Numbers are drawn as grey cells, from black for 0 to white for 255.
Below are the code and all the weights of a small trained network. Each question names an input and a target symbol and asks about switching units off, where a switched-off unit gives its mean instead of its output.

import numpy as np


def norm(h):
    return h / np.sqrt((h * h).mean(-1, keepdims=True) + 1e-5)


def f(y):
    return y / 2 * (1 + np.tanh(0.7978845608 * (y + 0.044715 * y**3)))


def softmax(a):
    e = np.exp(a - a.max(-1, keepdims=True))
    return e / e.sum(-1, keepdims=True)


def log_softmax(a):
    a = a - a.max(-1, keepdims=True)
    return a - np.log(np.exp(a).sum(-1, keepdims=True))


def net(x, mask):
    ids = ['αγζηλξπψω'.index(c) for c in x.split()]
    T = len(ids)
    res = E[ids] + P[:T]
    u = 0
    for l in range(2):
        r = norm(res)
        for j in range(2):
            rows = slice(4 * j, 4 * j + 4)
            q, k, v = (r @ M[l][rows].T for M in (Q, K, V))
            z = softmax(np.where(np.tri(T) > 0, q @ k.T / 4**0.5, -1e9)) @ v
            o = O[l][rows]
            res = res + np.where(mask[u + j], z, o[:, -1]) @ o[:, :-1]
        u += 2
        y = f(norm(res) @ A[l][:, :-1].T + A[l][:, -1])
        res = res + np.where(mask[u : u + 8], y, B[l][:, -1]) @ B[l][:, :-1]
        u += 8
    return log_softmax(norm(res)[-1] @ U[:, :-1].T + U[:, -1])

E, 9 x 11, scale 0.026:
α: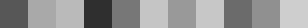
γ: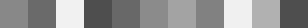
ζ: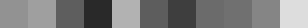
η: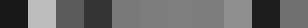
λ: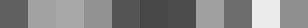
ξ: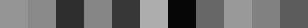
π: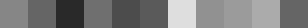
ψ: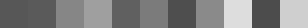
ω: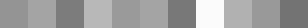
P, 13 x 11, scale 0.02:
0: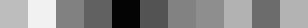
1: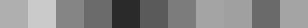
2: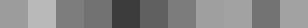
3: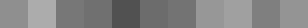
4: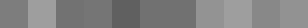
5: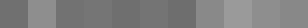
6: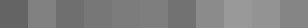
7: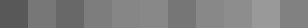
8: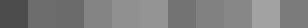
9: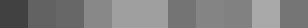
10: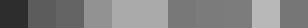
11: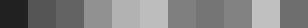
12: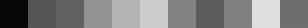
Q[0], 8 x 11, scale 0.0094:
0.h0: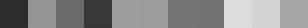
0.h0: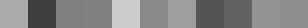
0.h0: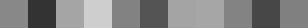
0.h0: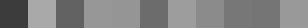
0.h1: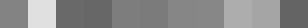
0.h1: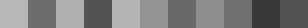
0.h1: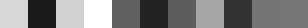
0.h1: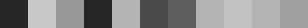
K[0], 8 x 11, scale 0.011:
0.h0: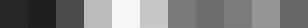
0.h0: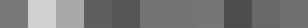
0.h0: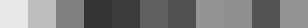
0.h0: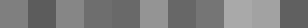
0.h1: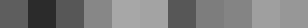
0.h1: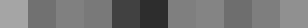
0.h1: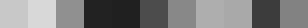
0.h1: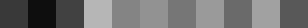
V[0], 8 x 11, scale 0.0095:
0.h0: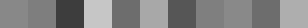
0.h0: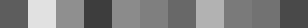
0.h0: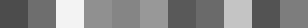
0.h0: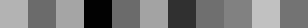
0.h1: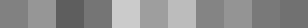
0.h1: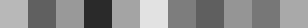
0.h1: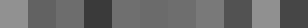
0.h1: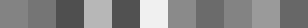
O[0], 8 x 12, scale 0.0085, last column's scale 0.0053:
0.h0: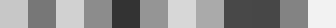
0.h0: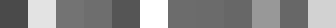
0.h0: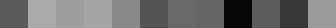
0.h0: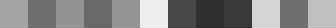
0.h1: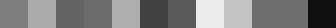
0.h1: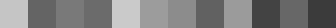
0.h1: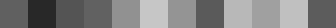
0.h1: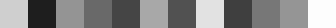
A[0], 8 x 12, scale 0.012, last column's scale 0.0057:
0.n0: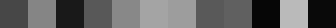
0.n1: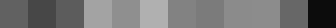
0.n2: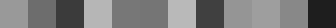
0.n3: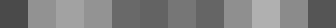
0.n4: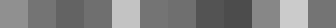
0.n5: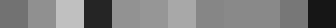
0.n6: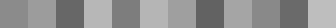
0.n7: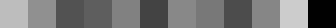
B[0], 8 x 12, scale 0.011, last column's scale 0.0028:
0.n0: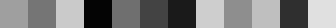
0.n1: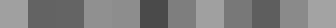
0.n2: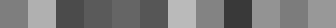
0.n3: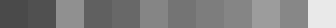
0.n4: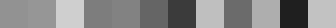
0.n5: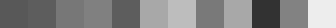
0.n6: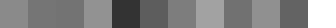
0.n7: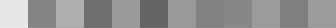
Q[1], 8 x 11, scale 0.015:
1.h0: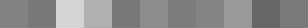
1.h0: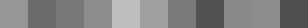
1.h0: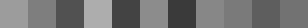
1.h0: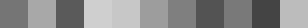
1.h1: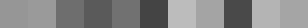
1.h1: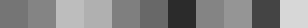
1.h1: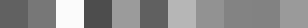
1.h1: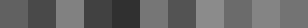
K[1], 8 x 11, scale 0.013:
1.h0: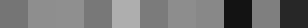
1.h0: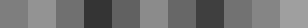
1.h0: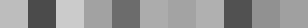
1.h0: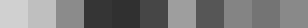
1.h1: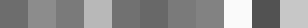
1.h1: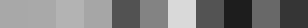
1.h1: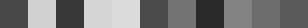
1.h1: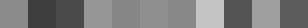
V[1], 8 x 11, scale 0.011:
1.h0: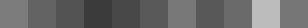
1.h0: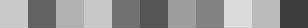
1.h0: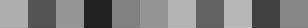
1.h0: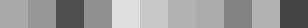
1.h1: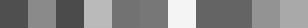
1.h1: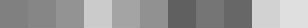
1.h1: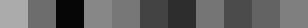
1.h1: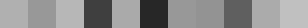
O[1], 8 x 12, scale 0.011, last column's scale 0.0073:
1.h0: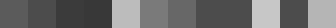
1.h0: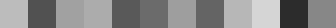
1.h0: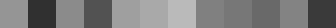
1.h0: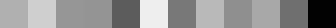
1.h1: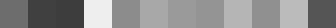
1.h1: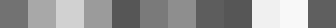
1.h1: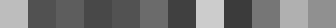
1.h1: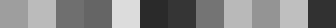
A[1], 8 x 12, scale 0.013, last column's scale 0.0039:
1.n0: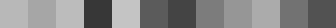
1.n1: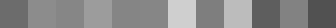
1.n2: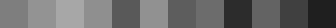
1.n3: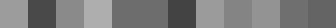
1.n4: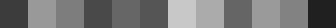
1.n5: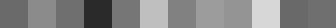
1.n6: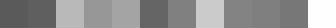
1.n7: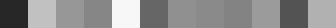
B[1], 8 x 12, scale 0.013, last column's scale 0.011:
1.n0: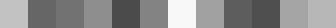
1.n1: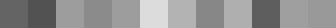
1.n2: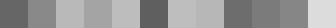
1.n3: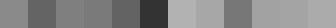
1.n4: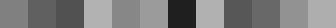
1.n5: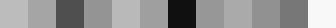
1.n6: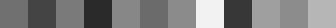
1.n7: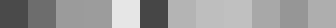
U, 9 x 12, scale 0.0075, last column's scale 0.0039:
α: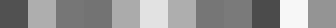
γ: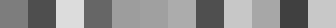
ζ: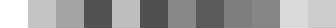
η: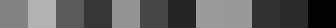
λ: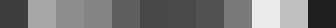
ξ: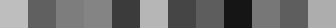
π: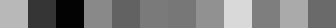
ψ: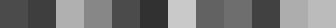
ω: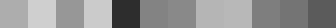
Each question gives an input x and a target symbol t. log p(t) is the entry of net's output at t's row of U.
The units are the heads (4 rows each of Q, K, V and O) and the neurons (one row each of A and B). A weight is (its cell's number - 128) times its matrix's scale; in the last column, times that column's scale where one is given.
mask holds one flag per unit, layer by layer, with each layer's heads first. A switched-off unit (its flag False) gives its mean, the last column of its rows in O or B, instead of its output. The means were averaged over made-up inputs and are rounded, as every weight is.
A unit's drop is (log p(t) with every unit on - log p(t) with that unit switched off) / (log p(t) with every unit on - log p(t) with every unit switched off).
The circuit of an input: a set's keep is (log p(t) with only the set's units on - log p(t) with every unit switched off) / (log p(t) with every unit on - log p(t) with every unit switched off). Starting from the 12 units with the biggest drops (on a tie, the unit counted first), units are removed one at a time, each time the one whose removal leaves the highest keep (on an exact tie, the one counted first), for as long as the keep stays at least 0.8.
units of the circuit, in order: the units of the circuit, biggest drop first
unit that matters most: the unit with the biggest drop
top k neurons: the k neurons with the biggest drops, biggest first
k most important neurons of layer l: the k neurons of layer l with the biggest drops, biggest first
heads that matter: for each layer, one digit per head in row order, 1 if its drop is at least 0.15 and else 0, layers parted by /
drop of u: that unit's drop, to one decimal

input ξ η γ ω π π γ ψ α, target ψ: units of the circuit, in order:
[0.h0]
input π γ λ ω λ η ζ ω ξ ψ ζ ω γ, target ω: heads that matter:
00 / 10
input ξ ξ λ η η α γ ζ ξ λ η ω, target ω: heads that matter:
00 / 10
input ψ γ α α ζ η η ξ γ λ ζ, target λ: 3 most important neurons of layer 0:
[0.n4; 0.n0; 0.n3]
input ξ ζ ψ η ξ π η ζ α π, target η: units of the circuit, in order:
[0.h0; 1.h1; 0.n0; 0.n2]
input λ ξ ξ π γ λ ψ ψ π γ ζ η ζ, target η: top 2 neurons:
[0.n0; 0.n4]
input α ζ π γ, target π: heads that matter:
00 / 01
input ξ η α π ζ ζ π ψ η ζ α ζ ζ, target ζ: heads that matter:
10 / 01
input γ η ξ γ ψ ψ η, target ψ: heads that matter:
10 / 10
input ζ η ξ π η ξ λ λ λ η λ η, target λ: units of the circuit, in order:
[1.h1; 0.h1]
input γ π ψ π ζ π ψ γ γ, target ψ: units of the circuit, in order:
[1.n5; 0.h0]
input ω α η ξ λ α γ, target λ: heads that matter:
11 / 01
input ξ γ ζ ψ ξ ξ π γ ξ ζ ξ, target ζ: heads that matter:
01 / 01
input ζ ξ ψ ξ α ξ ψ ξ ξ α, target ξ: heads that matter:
00 / 01
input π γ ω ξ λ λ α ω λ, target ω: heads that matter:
00 / 10
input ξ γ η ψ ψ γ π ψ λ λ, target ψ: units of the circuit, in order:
[1.n5; 0.h0]
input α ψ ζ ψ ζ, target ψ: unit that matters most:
1.n5
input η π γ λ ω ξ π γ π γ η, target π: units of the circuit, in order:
[1.h1; 0.n2]
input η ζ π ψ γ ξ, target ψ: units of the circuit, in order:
[1.h0; 1.n5]
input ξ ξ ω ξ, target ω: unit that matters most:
1.h0
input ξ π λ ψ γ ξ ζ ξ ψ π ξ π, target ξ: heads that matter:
11 / 01
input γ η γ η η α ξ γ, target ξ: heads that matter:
01 / 00
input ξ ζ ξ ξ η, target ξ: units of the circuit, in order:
[1.h1; 0.h1]
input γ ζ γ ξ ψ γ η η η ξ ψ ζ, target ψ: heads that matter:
00 / 00
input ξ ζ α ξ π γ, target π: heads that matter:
00 / 00
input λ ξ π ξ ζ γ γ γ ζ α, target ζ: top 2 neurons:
[0.n4; 1.n0]
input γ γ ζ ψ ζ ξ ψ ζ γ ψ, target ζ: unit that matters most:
1.h1
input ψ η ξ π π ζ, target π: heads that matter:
11 / 00
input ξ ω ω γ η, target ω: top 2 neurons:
[0.n0; 1.n0]
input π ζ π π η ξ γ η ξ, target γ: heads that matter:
00 / 01
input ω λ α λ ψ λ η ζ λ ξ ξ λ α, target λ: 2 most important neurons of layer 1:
[1.n0; 1.n1]
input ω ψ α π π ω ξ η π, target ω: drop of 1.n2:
-0.1
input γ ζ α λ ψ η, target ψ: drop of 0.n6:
0.0
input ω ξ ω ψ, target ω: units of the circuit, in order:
[1.h0]
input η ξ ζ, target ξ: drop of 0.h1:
0.2
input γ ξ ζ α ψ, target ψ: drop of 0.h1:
0.1
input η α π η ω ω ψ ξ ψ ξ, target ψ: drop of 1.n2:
0.1
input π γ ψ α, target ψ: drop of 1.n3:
-0.1
